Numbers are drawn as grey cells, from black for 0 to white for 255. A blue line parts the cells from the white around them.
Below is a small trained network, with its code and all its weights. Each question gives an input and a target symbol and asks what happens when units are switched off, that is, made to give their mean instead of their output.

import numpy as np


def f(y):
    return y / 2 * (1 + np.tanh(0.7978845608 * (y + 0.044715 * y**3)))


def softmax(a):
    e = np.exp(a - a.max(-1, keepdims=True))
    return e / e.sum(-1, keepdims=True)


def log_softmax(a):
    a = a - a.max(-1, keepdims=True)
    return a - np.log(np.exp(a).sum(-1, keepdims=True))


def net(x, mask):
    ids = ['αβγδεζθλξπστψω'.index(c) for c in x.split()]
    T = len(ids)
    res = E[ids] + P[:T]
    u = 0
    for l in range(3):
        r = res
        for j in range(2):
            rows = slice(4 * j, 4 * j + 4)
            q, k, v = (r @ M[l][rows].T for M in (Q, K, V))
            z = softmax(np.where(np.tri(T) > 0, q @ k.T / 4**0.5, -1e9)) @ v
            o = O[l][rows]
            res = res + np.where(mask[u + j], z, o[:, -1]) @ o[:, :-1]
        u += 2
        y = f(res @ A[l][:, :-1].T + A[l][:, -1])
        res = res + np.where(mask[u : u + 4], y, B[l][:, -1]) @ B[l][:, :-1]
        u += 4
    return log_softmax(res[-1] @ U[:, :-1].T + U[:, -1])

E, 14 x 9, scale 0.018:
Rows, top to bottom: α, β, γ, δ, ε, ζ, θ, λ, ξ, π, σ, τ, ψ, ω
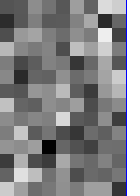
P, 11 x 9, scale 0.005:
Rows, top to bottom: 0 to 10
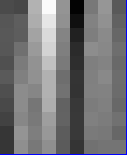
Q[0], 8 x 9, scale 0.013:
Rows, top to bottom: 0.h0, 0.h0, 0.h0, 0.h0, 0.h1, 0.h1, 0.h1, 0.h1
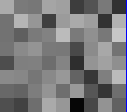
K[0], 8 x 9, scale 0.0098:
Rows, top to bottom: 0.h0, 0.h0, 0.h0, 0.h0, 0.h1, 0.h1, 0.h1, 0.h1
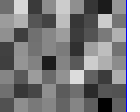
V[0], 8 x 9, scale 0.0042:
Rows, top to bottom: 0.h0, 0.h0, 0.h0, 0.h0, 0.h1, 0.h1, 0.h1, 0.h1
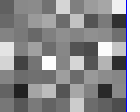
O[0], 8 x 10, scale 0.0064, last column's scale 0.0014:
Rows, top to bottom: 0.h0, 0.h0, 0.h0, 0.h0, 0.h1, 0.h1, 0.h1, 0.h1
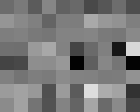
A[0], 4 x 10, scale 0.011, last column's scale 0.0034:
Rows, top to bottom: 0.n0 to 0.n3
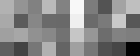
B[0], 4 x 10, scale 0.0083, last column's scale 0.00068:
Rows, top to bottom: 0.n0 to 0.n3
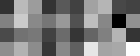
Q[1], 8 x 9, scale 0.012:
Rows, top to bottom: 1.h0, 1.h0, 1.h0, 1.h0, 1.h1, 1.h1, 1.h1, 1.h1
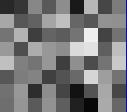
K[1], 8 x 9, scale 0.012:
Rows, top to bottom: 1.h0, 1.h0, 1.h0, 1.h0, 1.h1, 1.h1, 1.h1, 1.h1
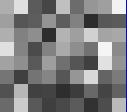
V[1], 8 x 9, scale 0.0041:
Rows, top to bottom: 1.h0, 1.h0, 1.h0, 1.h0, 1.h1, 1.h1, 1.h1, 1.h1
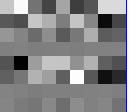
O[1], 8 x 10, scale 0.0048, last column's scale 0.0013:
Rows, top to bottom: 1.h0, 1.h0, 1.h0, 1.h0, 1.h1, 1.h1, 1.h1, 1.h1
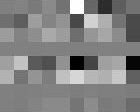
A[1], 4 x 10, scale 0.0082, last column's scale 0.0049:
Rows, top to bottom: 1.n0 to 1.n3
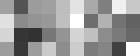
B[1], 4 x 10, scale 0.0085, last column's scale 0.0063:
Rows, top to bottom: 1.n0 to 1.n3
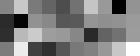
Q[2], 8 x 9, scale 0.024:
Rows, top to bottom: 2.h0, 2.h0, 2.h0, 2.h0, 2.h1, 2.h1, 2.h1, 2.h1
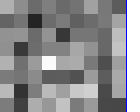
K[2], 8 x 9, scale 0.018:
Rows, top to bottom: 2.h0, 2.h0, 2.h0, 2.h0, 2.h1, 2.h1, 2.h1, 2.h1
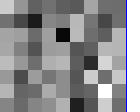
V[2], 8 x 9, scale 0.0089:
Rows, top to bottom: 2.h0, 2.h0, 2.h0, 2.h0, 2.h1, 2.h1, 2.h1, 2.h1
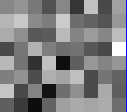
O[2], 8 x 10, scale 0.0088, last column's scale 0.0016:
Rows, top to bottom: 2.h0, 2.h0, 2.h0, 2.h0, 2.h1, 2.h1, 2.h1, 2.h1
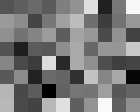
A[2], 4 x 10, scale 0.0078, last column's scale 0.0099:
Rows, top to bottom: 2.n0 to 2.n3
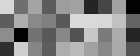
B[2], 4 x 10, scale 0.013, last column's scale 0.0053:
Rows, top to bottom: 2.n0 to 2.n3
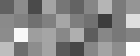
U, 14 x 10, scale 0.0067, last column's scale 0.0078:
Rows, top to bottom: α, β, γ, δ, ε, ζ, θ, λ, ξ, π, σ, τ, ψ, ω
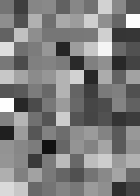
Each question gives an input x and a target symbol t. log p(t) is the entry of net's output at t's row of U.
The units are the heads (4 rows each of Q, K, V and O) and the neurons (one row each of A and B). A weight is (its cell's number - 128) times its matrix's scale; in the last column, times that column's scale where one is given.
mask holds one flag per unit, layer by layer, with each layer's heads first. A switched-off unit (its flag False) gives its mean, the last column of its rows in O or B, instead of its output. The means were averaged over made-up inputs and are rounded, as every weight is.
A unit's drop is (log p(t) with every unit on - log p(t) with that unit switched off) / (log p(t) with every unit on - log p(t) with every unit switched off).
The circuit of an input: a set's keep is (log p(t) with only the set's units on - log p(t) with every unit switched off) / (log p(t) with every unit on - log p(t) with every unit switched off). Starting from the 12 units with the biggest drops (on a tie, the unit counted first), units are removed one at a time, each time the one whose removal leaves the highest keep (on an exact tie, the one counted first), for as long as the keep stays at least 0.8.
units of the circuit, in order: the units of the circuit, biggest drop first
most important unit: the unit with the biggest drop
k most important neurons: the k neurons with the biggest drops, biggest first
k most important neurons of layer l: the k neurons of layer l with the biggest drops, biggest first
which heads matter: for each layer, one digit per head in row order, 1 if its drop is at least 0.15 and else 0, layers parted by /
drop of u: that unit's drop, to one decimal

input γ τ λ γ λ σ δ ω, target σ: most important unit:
1.n3
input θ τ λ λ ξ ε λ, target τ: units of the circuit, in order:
2.h1, 0.h1
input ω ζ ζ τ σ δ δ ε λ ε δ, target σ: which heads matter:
00 / 00 / 01
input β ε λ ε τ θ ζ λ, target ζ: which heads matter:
01 / 10 / 01
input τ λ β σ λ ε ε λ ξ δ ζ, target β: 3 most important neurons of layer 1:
1.n0, 1.n3, 1.n2
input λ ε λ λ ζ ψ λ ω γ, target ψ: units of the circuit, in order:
2.h1, 2.n3
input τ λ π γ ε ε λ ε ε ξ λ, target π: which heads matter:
00 / 01 / 01
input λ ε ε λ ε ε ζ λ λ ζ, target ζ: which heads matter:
01 / 01 / 01
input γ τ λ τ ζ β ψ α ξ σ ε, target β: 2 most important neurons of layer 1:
1.n0, 1.n3
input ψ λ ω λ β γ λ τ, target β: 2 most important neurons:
1.n3, 0.n3
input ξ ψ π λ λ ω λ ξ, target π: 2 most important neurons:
1.n3, 1.n1
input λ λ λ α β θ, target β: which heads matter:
01 / 00 / 11
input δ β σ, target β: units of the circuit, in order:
2.h0, 2.h1, 0.n3
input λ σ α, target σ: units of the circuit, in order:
2.h1
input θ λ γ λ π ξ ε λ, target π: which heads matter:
00 / 00 / 01
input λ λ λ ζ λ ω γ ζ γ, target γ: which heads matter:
01 / 01 / 10
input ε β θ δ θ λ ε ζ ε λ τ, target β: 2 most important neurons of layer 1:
1.n3, 1.n1
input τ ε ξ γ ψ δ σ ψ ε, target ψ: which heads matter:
01 / 00 / 01
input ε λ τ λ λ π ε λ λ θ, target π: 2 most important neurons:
1.n3, 1.n0
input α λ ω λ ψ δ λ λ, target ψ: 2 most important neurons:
2.n3, 1.n3
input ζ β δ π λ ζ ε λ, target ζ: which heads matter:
11 / 10 / 01
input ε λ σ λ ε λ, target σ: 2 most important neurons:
1.n3, 1.n0
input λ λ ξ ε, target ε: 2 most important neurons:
1.n3, 0.n3
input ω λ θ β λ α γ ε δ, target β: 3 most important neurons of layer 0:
0.n1, 0.n0, 0.n3
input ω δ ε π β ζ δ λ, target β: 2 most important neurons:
0.n0, 0.n1
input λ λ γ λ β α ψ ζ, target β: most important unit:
0.h1
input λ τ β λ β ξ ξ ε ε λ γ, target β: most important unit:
2.h0
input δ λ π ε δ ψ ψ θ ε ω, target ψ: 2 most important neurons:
2.n3, 1.n3
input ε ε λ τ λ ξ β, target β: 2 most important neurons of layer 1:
1.n3, 1.n2
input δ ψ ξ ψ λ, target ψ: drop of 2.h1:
1.1
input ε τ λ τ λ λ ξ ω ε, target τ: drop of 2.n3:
0.0
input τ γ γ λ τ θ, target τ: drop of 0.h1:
0.1
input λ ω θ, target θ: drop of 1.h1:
0.2
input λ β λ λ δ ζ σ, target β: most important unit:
2.h0
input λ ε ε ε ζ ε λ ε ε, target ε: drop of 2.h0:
0.3
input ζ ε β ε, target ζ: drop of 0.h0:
0.5
